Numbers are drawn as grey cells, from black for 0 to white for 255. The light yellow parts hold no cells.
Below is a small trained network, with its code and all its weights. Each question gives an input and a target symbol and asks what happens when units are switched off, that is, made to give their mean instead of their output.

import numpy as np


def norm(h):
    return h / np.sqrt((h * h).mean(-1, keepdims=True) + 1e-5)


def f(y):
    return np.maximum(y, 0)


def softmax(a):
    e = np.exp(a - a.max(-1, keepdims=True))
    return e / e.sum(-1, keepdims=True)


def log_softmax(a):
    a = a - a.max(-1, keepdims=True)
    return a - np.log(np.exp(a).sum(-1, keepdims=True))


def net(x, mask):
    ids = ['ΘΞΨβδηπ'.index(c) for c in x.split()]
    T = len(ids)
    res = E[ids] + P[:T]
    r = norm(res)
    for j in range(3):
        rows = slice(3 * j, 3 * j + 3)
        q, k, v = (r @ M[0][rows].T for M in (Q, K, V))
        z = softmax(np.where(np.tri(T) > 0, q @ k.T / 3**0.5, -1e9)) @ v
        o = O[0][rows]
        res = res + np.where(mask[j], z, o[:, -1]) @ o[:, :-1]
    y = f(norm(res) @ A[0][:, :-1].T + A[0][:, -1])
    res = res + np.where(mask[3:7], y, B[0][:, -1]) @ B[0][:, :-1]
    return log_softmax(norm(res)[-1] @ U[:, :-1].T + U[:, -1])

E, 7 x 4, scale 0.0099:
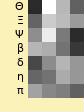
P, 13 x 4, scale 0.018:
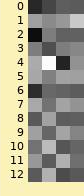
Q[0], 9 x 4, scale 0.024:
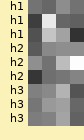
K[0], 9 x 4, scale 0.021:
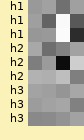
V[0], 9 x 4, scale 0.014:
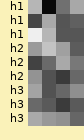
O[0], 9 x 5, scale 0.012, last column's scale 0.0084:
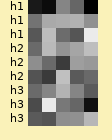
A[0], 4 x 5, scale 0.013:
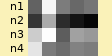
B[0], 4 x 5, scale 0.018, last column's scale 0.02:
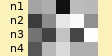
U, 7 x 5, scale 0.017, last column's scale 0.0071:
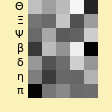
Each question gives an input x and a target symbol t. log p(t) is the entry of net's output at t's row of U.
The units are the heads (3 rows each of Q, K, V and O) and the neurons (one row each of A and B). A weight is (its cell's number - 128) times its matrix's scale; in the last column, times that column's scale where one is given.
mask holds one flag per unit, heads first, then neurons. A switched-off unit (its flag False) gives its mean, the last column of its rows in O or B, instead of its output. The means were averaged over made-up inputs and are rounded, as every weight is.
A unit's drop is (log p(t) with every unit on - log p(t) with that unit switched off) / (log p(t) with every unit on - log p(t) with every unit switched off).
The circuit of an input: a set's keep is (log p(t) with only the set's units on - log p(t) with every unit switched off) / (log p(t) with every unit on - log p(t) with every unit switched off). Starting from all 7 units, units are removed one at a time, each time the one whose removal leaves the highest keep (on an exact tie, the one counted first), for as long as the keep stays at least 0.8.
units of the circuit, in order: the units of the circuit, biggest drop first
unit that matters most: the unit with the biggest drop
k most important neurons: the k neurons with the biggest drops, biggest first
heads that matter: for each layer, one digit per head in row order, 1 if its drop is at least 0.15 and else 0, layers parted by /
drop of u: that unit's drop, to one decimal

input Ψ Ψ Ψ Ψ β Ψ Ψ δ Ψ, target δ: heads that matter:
111
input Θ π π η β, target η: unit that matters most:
h1
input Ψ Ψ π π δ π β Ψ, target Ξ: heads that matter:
100
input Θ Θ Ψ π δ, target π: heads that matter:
101
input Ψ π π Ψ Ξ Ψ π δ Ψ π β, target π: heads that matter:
100
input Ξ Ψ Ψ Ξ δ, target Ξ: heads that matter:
101
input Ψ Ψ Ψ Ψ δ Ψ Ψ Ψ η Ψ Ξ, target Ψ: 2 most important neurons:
n1, n4
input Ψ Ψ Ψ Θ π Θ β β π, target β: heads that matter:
100
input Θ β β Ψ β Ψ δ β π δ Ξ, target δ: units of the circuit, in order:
h1, n3
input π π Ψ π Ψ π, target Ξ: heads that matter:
110
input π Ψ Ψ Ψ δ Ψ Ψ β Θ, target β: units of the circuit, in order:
h1, n2, n3
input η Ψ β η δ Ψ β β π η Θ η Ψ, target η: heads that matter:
100
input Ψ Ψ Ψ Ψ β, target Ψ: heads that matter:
001
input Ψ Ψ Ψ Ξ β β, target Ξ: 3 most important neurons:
n1, n3, n2
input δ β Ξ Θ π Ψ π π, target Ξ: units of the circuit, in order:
n3
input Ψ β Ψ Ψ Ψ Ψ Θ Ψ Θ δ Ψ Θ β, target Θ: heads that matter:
110
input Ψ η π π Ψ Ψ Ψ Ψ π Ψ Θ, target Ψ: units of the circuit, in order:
n1, n4, n3
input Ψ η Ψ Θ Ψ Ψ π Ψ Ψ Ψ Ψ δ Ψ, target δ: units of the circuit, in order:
h1, n3
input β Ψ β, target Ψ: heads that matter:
010
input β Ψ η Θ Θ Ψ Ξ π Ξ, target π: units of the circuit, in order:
h1
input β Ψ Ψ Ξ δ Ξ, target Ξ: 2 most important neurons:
n1, n2
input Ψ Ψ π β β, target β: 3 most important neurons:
n2, n3, n1
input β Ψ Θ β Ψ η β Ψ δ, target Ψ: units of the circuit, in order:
h1, n4
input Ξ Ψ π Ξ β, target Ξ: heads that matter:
101
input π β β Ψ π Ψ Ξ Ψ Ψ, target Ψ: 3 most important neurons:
n1, n4, n3
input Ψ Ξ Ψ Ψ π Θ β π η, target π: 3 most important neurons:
n3, n1, n2
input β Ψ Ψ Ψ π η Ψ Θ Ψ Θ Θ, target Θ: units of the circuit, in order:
h1
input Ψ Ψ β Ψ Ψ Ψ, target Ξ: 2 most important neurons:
n3, n2
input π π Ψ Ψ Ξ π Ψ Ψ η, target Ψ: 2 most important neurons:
n1, n4
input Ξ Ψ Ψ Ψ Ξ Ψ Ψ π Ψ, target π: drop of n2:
0.1
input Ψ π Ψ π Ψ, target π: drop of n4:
0.0
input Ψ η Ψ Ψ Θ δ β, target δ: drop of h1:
0.9
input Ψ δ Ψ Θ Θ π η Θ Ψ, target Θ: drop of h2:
0.6
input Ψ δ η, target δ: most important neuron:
n3
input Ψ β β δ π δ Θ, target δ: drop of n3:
0.6
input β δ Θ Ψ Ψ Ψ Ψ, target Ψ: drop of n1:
0.4
